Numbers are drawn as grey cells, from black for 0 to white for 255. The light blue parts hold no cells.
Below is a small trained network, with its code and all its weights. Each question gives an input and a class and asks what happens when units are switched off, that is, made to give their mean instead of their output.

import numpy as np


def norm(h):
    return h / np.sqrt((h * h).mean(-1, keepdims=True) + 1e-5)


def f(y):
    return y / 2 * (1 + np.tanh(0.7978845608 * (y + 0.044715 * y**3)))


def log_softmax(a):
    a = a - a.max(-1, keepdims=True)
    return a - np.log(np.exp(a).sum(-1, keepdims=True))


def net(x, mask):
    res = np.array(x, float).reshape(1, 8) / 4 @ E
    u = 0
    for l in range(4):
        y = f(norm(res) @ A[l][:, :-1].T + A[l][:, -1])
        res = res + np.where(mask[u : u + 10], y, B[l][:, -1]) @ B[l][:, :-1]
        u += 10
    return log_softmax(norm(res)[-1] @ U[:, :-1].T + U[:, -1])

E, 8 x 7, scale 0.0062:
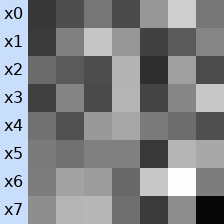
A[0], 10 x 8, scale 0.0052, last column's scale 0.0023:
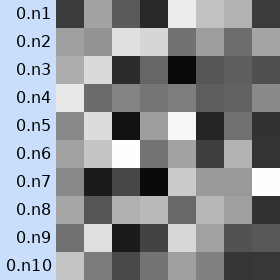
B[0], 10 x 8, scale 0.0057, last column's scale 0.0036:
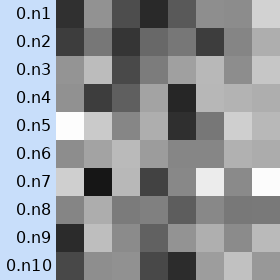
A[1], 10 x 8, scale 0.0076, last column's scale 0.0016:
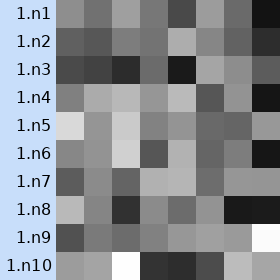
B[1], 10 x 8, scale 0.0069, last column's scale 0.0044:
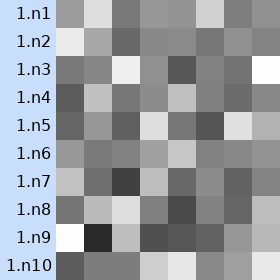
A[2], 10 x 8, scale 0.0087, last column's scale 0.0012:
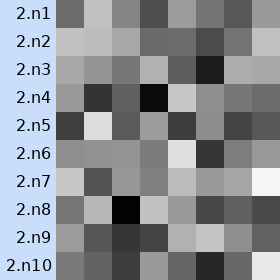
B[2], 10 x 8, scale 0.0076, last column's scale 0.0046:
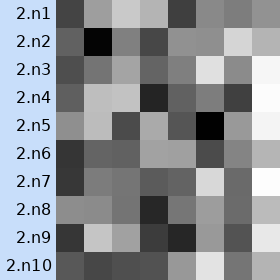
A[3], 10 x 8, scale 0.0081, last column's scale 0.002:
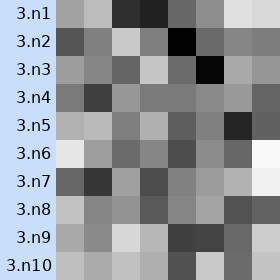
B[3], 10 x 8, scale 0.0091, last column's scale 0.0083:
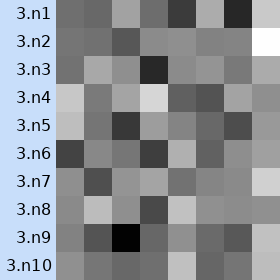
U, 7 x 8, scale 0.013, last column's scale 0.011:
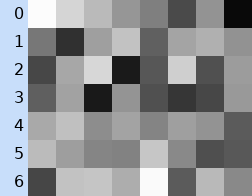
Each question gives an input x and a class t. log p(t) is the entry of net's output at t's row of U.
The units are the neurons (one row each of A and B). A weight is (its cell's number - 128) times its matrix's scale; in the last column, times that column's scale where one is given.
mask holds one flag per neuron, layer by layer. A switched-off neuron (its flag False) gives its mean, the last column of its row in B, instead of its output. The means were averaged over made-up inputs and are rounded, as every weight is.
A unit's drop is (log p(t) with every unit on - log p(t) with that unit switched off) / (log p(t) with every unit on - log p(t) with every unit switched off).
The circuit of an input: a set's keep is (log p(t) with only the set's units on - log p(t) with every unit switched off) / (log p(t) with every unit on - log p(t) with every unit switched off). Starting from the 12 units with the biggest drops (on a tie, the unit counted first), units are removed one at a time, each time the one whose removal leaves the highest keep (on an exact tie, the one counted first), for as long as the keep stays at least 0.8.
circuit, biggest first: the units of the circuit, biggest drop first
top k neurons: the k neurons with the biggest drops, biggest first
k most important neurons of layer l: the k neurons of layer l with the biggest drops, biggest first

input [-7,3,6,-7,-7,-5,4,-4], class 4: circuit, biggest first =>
0.n5
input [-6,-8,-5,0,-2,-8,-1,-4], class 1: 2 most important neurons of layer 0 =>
0.n5, 0.n3
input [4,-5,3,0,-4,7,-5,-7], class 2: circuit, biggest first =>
0.n7, 2.n9
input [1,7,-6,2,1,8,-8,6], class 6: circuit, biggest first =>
1.n10, 3.n1
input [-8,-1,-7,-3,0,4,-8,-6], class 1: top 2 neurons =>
2.n3, 0.n4
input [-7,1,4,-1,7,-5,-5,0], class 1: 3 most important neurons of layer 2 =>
2.n10, 2.n3, 2.n2
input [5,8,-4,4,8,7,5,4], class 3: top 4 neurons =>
0.n7, 3.n9, 2.n3, 2.n2
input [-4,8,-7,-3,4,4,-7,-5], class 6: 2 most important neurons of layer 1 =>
1.n10, 1.n4
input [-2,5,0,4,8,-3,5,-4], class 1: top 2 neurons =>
2.n4, 2.n9
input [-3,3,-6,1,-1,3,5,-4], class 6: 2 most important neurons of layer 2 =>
2.n6, 2.n8
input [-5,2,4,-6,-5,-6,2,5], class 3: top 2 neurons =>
1.n8, 2.n5
